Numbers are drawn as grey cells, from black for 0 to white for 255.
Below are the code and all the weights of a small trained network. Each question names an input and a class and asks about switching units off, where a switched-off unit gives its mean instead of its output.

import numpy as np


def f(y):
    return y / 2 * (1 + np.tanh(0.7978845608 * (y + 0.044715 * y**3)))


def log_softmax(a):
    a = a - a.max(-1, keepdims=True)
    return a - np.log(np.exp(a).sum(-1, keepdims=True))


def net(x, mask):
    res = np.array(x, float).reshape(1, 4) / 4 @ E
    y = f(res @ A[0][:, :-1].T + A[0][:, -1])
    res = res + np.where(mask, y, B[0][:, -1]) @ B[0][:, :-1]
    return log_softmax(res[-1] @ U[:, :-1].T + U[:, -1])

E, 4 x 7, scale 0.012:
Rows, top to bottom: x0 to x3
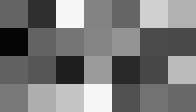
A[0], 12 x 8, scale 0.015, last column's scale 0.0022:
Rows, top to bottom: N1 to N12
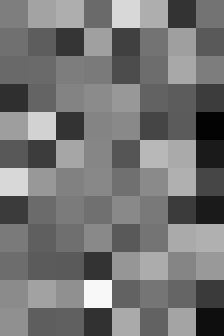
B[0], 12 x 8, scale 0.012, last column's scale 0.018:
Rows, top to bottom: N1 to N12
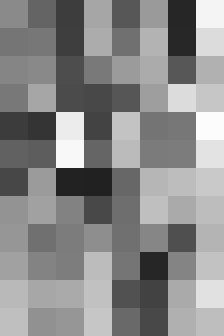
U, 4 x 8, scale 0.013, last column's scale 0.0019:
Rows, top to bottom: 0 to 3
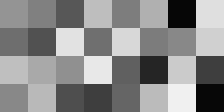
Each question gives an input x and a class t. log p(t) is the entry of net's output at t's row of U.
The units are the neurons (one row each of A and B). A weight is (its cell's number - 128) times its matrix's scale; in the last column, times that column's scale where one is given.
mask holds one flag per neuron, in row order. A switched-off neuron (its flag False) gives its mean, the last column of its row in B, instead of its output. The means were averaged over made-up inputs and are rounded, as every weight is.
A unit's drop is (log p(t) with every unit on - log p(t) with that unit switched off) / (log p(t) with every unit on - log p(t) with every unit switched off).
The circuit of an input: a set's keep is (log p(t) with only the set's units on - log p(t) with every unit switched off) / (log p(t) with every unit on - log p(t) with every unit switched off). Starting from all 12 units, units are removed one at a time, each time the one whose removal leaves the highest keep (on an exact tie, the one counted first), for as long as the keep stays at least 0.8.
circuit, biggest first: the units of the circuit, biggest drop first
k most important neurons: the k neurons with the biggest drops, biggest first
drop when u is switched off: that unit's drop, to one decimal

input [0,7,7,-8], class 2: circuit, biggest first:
(N12)
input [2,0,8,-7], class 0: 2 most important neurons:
(N2 N3)
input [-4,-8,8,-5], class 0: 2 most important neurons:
(N2 N4)
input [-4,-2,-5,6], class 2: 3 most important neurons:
(N11 N2 N3)
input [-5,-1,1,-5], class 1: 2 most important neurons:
(N5 N11)
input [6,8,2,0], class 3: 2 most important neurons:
(N4 N5)
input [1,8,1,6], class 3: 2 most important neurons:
(N4 N8)
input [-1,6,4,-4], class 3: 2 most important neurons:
(N4 N1)
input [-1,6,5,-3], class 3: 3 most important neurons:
(N4 N1 N8)
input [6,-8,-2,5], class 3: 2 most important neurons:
(N7 N5)
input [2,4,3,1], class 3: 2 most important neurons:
(N1 N4)
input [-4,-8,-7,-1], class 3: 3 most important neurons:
(N7 N2 N9)
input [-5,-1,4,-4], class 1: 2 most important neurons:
(N5 N1)
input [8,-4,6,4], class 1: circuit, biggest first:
(N6)
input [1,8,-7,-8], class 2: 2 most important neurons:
(N10 N12)
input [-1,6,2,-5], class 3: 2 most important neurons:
(N4 N8)
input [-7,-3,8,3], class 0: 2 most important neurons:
(N2 N6)
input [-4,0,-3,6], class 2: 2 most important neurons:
(N11 N6)
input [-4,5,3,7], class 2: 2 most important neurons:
(N11 N7)
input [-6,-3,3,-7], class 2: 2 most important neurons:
(N12 N10)
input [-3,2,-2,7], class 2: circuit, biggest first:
(N11)
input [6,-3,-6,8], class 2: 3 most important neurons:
(N11 N5 N2)
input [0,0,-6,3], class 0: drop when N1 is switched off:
0.1
